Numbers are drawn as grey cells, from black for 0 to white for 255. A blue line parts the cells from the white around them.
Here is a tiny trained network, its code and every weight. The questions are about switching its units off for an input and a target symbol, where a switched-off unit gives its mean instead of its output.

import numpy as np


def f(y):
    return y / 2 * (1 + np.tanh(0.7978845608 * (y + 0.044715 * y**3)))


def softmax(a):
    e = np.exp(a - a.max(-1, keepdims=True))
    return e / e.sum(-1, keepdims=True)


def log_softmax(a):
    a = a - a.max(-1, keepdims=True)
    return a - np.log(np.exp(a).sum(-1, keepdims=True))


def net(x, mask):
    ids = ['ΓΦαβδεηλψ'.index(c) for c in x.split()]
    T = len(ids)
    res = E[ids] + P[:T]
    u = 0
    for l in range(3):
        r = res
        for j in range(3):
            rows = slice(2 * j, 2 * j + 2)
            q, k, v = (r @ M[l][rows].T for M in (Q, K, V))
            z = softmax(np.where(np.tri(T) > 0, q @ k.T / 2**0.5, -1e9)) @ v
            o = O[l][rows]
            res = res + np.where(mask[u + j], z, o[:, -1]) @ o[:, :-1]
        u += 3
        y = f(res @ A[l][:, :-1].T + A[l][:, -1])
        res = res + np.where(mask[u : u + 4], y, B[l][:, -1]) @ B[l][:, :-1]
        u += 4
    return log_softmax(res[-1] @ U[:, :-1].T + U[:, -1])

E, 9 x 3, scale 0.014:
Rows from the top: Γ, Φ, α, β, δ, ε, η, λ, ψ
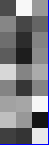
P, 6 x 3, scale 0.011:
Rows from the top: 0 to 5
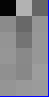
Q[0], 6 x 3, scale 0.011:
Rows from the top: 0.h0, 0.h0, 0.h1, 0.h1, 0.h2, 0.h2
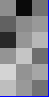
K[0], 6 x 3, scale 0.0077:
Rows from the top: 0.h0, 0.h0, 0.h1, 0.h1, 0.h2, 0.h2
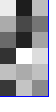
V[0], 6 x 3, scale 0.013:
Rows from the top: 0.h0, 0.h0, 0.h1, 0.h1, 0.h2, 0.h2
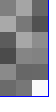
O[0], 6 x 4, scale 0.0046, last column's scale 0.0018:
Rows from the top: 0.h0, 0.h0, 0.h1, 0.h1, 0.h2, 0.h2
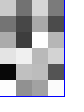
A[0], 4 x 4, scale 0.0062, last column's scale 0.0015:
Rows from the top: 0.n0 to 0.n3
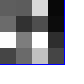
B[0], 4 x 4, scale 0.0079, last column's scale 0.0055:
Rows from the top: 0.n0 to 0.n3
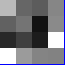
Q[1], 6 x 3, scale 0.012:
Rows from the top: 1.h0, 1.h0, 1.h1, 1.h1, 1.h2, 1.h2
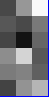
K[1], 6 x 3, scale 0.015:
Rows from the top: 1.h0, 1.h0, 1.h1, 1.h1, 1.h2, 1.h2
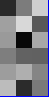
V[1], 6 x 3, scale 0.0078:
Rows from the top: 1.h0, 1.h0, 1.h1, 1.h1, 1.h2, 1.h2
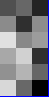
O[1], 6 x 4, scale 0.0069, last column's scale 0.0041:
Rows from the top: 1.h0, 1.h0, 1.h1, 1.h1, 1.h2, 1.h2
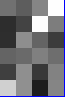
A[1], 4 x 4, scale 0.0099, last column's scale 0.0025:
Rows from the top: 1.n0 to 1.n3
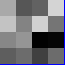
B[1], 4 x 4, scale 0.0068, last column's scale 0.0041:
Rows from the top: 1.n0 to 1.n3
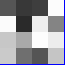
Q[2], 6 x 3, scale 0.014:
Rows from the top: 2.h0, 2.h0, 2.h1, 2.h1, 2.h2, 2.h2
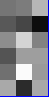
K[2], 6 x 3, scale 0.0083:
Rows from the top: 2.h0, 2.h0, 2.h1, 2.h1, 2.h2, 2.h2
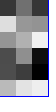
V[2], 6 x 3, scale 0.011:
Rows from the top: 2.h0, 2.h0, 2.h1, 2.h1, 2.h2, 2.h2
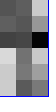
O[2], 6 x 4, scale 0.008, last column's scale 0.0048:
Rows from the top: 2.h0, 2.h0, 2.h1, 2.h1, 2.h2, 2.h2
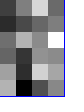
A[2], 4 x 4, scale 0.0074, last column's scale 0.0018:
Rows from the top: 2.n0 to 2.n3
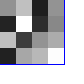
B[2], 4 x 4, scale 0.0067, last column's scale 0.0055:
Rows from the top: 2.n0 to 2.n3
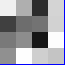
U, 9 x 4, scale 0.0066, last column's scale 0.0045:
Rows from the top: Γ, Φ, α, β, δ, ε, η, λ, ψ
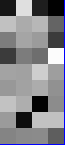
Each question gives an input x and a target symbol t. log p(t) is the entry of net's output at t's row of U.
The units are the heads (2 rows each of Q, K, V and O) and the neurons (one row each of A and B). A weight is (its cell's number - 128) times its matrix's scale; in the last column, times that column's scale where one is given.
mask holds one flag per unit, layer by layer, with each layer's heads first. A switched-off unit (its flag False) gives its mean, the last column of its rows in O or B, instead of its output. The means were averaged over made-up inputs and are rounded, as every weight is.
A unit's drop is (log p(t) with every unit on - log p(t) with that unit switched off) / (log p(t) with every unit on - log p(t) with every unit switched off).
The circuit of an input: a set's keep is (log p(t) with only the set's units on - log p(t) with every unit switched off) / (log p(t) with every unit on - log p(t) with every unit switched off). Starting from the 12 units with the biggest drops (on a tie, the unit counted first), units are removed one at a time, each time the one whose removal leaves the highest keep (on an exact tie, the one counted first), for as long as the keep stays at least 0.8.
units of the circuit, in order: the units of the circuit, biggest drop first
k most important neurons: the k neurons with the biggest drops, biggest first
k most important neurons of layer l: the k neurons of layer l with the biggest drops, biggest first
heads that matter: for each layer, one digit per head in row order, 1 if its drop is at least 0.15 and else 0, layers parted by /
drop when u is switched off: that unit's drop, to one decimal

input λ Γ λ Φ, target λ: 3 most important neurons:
1.n1, 0.n3, 0.n1
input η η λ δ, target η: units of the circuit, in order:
0.n2, 0.h2, 2.h0
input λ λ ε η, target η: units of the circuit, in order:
2.h0, 1.h2
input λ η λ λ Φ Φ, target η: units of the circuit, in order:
2.h0, 1.h2
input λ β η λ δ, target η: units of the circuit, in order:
0.n2, 2.h0, 1.h2
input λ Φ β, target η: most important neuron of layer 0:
0.n1
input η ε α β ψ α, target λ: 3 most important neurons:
1.n1, 0.n2, 0.n3
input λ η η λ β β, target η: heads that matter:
010 / 001 / 100
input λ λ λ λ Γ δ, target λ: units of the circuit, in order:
2.h2, 1.n1
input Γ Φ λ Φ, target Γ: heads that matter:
000 / 001 / 001
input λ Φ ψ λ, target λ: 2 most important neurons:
0.n2, 1.n1
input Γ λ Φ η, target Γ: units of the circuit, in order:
0.n2, 2.h2, 1.h2
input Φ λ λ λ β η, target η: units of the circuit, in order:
0.n2, 2.h0, 1.h2
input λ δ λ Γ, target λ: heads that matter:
001 / 010 / 010
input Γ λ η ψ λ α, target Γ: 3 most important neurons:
0.n2, 1.n2, 2.n1
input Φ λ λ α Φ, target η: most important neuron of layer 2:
2.n0
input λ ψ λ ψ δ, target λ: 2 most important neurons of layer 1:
1.n1, 1.n0
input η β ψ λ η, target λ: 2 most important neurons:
1.n1, 0.n1
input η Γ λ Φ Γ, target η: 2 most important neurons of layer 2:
2.n0, 2.n3
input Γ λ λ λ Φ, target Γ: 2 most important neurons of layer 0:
0.n2, 0.n1
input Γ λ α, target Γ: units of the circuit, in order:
2.h2
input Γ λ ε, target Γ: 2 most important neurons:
1.n2, 2.n1
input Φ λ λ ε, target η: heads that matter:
010 / 001 / 100
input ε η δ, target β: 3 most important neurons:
0.n2, 1.n2, 2.n0
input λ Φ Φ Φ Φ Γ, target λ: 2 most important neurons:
1.n1, 0.n1
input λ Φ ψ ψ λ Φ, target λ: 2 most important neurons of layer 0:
0.n2, 0.n1
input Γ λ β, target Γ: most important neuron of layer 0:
0.n1
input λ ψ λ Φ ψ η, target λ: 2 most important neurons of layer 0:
0.n3, 0.n1
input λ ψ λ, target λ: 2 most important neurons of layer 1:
1.n1, 1.n0
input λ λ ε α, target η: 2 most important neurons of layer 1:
1.n3, 1.n1
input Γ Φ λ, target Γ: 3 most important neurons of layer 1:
1.n2, 1.n1, 1.n3
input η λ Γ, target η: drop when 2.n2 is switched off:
0.2
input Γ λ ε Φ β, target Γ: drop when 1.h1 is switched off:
0.1
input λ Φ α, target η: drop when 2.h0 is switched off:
0.5
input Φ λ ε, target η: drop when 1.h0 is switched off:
0.1
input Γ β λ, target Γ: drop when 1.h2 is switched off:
1.2
